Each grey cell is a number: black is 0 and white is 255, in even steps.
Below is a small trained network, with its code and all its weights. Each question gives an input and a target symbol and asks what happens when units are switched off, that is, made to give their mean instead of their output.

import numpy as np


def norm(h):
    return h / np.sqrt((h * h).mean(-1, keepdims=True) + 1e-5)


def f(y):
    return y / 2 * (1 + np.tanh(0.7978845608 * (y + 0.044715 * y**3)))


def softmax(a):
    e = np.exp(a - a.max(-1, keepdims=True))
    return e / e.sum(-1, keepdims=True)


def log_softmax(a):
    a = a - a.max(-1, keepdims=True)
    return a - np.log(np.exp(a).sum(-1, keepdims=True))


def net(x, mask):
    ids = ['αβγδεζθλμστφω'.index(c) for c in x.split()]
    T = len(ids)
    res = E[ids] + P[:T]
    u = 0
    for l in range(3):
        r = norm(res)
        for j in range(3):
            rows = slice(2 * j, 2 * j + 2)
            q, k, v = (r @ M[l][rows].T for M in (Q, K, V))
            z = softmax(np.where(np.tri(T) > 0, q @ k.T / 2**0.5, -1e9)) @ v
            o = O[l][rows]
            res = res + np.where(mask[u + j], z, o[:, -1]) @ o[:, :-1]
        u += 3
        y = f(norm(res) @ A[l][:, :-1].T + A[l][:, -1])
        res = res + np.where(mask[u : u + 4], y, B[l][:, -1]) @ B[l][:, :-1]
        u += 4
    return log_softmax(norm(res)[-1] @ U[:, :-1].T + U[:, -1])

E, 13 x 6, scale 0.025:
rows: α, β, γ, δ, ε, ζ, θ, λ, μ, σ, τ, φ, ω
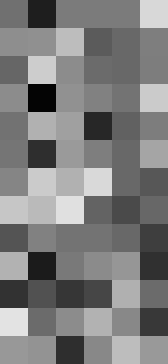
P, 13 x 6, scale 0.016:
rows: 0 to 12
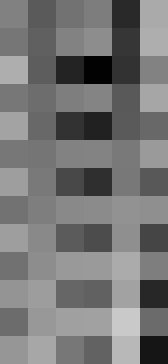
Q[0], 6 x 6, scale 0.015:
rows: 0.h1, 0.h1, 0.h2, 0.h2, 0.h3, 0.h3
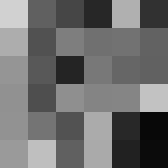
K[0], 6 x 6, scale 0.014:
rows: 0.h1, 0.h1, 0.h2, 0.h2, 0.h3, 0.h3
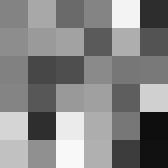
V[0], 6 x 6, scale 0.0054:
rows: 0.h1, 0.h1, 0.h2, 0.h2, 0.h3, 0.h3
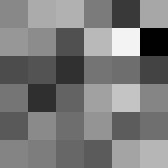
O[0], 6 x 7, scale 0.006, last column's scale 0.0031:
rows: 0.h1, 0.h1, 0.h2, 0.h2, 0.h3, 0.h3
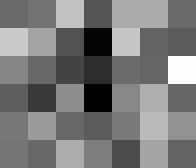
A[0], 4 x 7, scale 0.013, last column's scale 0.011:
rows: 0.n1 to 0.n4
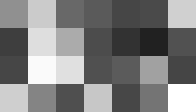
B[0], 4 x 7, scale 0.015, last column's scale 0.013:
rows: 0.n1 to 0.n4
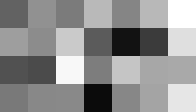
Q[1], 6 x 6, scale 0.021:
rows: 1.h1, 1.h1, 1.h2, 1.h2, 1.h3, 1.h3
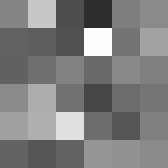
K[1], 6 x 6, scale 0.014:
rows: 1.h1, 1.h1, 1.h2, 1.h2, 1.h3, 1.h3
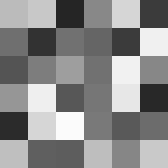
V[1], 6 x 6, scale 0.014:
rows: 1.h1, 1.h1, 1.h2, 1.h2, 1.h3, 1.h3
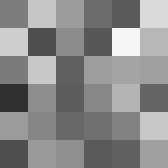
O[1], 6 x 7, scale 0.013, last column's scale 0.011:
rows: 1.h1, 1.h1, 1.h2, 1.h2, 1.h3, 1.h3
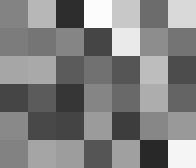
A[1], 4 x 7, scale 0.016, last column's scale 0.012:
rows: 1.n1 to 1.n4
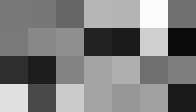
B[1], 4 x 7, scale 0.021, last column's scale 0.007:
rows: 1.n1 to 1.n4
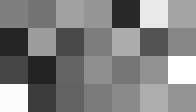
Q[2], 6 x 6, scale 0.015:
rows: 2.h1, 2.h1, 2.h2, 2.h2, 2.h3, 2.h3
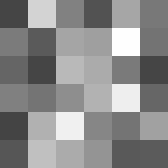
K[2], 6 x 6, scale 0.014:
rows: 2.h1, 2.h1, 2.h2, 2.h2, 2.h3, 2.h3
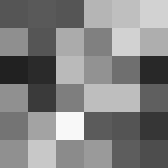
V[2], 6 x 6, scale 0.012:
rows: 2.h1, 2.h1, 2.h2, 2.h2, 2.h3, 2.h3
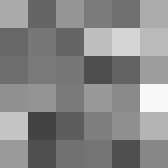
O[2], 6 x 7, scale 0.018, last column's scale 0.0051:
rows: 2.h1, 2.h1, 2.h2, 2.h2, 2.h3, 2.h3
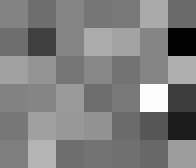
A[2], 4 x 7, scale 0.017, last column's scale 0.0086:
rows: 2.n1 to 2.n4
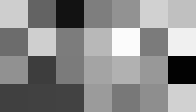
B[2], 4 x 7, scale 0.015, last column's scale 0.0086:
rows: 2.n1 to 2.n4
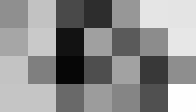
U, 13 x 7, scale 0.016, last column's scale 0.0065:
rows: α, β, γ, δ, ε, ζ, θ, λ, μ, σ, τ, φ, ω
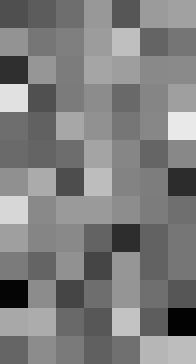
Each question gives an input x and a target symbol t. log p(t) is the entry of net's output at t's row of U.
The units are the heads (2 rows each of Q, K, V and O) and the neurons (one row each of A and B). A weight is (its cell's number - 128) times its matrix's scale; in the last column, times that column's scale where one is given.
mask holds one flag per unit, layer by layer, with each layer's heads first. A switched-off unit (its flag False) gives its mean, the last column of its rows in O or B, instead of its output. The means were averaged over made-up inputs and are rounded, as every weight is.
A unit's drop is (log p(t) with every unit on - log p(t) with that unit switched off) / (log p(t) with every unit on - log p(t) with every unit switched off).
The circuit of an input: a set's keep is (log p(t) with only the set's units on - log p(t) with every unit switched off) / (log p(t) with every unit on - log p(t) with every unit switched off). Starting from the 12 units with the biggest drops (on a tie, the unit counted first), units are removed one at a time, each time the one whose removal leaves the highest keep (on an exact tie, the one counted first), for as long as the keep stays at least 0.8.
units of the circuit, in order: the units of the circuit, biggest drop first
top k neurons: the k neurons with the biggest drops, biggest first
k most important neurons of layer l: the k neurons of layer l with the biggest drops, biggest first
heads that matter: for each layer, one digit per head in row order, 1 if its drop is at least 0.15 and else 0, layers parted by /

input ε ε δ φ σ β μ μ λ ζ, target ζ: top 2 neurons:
[0.n1 1.n3]
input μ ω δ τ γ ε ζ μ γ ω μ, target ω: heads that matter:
100 / 010 / 010
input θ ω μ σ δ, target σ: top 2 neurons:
[0.n1 0.n3]
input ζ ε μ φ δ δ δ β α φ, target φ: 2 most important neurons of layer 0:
[0.n1 0.n2]
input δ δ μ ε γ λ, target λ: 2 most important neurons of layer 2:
[2.n2 2.n1]
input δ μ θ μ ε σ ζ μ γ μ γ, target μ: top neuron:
[0.n2]
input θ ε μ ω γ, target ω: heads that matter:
000 / 110 / 010
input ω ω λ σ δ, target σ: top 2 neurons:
[0.n1 2.n2]
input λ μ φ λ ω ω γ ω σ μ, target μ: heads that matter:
000 / 100 / 000
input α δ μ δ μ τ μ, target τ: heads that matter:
100 / 110 / 000
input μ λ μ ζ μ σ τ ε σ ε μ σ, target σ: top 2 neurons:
[0.n2 0.n3]
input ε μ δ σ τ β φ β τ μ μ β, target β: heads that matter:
010 / 000 / 000
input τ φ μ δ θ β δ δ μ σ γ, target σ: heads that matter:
100 / 100 / 000
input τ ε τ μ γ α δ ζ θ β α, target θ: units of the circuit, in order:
[1.h1]
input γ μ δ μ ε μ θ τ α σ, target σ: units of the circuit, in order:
[1.h1 0.n1 0.h1]
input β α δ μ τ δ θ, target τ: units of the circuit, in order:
[0.n4 1.n2 1.h2 0.n2]
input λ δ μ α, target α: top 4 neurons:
[0.n2 1.n3 1.n1 2.n2]
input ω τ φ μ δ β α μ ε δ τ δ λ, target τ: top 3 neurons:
[0.n4 1.n2 0.n1]
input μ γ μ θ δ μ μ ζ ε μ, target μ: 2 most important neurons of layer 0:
[0.n2 0.n3]
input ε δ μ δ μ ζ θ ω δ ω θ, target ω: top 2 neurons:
[0.n4 0.n2]
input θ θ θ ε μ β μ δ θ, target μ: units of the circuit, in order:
[0.n2]
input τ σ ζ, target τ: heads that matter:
000 / 100 / 000
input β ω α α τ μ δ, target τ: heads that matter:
100 / 100 / 000
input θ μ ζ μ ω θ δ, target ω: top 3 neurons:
[0.n2 0.n3 0.n1]
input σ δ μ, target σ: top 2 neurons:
[0.n1 0.n2]
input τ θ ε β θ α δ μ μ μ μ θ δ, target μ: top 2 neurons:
[0.n3 0.n1]
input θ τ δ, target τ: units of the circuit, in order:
[1.n2]
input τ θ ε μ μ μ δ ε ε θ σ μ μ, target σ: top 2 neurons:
[0.n2 0.n3]
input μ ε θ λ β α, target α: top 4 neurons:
[0.n2 1.n3 1.n1 0.n1]
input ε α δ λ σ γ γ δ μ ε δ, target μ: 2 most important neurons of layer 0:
[0.n1 0.n3]
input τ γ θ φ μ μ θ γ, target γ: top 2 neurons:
[0.n3 0.n2]
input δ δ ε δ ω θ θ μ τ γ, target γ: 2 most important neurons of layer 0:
[0.n3 0.n2]
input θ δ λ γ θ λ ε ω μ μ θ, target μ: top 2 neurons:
[0.n4 0.n2]
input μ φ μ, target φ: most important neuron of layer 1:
[1.n3]
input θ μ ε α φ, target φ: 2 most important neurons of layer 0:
[0.n4 0.n2]
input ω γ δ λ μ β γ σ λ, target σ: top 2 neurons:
[0.n1 0.n4]
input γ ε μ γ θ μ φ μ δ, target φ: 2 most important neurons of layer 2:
[2.n4 2.n1]
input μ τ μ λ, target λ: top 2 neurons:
[0.n3 0.n2]
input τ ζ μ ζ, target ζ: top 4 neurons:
[0.n1 0.n2 2.n4 1.n3]
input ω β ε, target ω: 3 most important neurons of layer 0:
[0.n1 0.n2 0.n3]
